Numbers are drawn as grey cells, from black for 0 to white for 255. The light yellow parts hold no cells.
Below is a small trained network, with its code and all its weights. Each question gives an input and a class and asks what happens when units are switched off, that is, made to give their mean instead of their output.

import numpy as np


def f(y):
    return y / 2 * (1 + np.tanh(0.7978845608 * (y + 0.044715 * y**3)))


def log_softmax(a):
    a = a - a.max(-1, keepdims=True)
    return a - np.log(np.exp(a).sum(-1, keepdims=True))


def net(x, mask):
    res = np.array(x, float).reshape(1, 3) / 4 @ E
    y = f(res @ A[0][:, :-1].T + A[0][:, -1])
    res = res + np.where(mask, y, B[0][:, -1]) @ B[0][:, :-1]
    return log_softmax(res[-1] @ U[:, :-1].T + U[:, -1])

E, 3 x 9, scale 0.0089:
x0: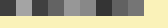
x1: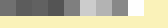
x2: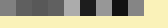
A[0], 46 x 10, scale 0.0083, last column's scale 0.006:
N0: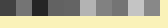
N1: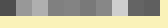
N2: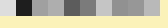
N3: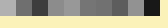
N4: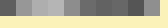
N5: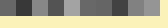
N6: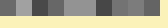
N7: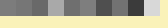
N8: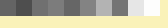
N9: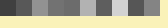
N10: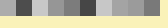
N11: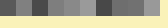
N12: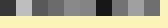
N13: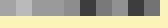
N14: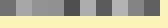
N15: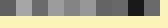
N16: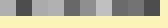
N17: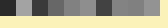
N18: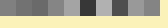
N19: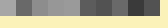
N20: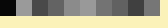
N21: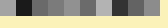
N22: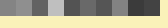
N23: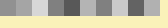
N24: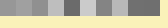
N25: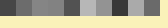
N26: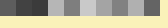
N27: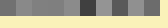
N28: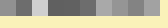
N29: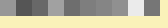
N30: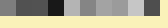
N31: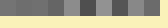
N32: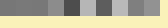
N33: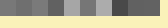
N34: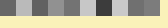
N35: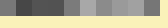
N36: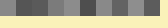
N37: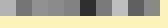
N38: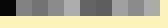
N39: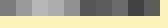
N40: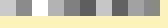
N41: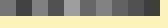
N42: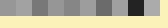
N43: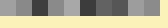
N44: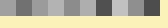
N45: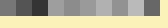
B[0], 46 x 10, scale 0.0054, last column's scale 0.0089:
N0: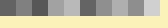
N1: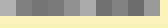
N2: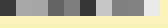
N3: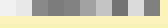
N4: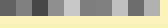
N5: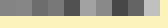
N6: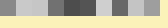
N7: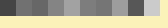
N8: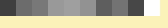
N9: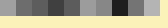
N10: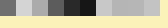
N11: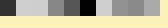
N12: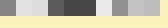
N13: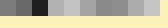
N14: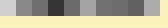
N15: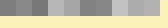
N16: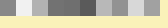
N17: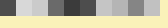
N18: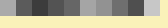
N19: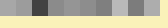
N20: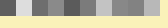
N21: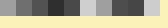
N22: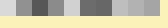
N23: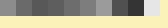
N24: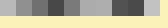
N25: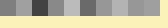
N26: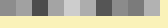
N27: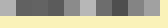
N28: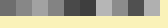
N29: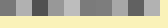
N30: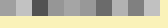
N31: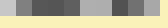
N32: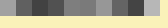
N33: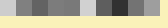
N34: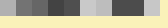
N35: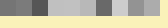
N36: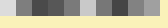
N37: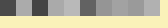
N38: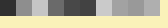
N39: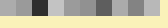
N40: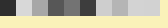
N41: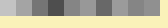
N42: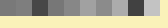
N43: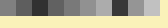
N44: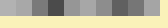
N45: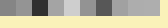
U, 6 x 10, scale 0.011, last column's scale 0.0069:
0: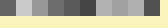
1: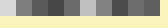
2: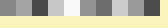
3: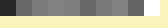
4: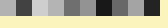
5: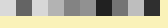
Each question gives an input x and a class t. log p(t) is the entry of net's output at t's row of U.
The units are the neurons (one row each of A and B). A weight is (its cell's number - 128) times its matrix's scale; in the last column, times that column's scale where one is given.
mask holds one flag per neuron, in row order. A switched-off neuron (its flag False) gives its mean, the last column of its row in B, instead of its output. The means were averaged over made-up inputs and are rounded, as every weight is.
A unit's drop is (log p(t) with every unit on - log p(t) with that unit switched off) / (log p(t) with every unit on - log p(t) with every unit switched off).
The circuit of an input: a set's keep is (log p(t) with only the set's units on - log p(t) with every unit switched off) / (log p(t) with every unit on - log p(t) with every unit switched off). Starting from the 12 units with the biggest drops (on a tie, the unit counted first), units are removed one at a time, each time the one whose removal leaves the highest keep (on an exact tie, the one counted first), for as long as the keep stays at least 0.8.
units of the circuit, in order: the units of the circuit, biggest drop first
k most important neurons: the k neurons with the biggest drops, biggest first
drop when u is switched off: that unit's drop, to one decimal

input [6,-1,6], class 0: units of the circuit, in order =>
[N12]
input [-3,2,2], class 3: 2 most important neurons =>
[N12, N17]
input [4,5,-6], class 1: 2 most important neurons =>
[N34, N9]
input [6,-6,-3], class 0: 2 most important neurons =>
[N12, N17]
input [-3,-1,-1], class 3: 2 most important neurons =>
[N12, N17]
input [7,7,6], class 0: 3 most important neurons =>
[N12, N17, N11]
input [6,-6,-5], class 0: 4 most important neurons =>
[N12, N17, N11, N38]
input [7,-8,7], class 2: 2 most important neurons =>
[N39, N13]
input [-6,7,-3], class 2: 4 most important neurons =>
[N26, N45, N35, N29]
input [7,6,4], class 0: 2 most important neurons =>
[N12, N17]
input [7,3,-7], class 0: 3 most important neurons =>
[N17, N12, N11]
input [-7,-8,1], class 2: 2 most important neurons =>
[N13, N39]
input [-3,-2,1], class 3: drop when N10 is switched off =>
-0.1
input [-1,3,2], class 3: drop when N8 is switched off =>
0.1
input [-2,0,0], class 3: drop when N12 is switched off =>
0.2
